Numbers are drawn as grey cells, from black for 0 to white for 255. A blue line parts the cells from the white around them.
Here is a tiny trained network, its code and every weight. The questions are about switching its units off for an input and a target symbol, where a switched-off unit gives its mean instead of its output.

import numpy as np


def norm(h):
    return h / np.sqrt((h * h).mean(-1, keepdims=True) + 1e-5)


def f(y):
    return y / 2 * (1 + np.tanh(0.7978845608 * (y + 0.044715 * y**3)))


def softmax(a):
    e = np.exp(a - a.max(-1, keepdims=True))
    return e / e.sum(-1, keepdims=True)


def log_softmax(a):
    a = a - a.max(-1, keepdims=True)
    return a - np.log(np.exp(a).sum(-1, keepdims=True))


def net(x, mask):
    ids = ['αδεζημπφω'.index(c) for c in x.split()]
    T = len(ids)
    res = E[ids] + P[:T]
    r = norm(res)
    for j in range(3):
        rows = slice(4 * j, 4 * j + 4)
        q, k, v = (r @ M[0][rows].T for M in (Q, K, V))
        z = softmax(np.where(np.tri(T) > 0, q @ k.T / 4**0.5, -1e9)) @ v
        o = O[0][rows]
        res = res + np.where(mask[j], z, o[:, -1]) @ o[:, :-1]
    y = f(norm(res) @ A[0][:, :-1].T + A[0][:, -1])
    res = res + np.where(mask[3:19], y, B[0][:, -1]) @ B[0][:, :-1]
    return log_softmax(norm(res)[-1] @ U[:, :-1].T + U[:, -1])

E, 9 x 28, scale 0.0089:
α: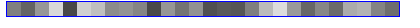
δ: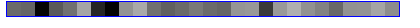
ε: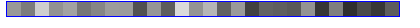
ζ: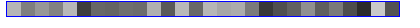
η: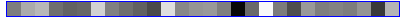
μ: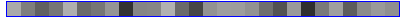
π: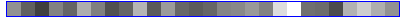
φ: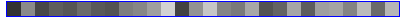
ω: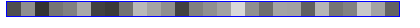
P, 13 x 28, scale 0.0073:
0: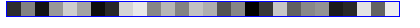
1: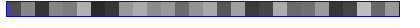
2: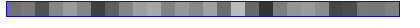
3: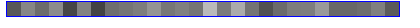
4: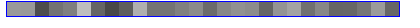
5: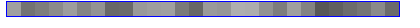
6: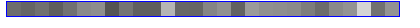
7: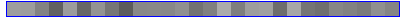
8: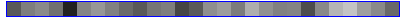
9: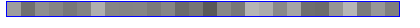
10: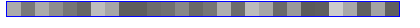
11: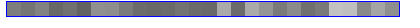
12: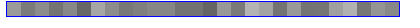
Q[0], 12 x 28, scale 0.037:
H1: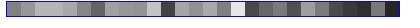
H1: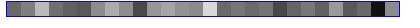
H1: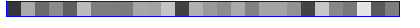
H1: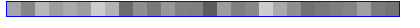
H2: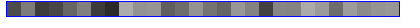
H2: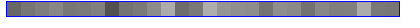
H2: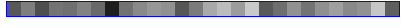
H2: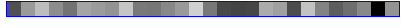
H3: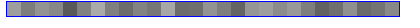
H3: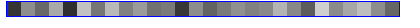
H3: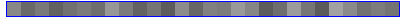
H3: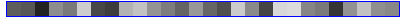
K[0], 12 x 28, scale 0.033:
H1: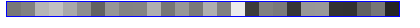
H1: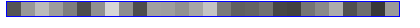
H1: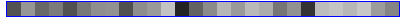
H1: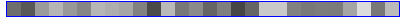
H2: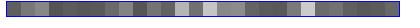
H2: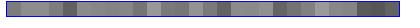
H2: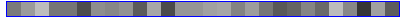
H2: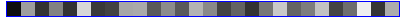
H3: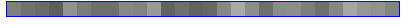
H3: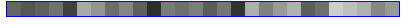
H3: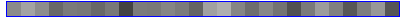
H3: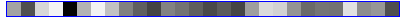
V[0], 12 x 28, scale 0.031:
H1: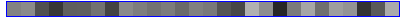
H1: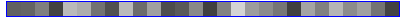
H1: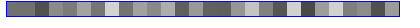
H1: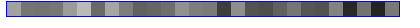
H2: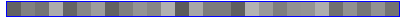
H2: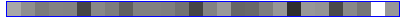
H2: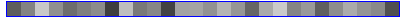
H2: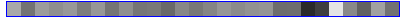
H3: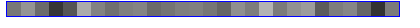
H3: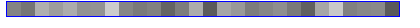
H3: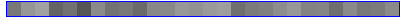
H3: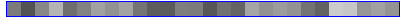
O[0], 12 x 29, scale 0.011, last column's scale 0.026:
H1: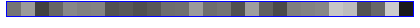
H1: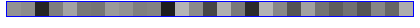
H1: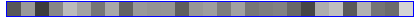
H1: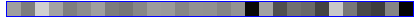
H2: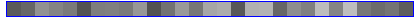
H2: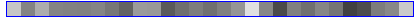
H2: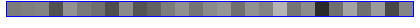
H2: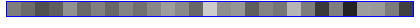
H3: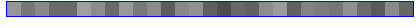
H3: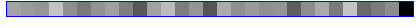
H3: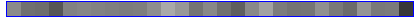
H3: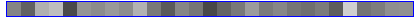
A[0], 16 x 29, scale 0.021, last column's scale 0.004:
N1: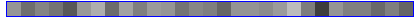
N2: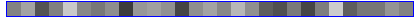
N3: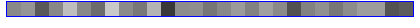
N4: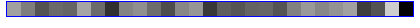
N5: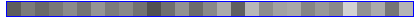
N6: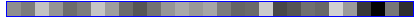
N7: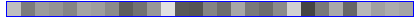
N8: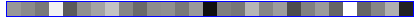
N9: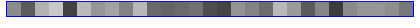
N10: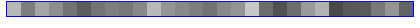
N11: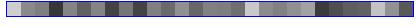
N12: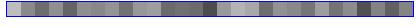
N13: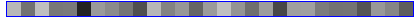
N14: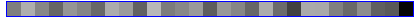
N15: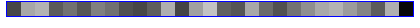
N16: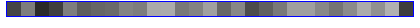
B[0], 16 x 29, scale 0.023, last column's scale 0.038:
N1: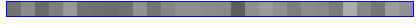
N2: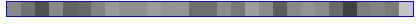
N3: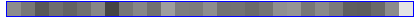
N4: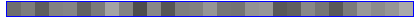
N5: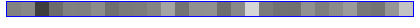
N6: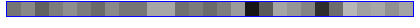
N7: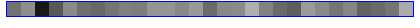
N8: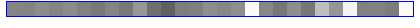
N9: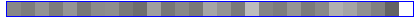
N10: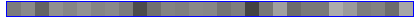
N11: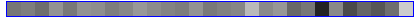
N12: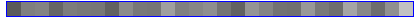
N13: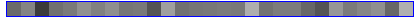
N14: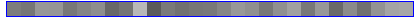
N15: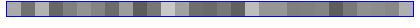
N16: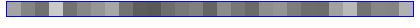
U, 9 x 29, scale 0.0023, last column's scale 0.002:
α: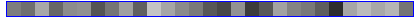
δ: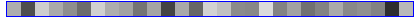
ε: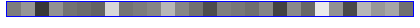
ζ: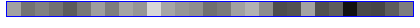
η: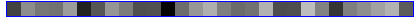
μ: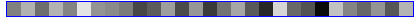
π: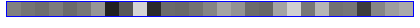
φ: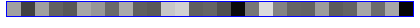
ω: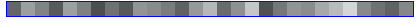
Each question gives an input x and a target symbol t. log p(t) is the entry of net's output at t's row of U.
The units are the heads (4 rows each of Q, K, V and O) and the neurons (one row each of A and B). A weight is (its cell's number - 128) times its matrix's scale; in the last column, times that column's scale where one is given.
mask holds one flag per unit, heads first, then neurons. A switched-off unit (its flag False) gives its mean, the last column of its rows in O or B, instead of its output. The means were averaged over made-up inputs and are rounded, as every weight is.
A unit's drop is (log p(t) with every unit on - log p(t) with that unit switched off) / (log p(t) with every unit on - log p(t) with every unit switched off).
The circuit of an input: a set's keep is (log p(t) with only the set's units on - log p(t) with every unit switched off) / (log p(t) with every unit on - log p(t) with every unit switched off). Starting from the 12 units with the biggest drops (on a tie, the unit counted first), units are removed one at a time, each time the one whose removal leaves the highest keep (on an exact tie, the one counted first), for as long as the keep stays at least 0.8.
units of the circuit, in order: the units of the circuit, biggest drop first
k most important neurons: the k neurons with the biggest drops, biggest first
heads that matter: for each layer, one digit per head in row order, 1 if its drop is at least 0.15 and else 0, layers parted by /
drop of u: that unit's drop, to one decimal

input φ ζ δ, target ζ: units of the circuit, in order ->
[H2 N8]
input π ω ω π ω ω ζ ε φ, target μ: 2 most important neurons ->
[N16 N8]
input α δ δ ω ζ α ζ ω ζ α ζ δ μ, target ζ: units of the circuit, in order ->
[H2 N11]
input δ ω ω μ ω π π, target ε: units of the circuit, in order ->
[H2]
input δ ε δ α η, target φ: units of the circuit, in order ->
[H1 N15 N8]
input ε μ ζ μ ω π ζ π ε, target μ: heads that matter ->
100
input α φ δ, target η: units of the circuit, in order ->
[H1 N4]
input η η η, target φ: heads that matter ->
101
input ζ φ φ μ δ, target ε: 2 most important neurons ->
[N2 N11]
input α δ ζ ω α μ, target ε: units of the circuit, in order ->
[H2 N11]
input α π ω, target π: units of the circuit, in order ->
[H1 N3 N14]
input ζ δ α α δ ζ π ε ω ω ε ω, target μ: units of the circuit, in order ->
[H2 N16]
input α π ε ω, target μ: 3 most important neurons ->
[N16 N8 N2]
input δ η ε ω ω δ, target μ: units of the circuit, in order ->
[H2]
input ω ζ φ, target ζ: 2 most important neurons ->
[N2 N8]
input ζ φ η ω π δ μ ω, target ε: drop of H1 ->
-0.1
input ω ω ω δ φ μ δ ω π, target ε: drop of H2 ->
1.1
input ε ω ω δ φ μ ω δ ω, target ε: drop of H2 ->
0.7
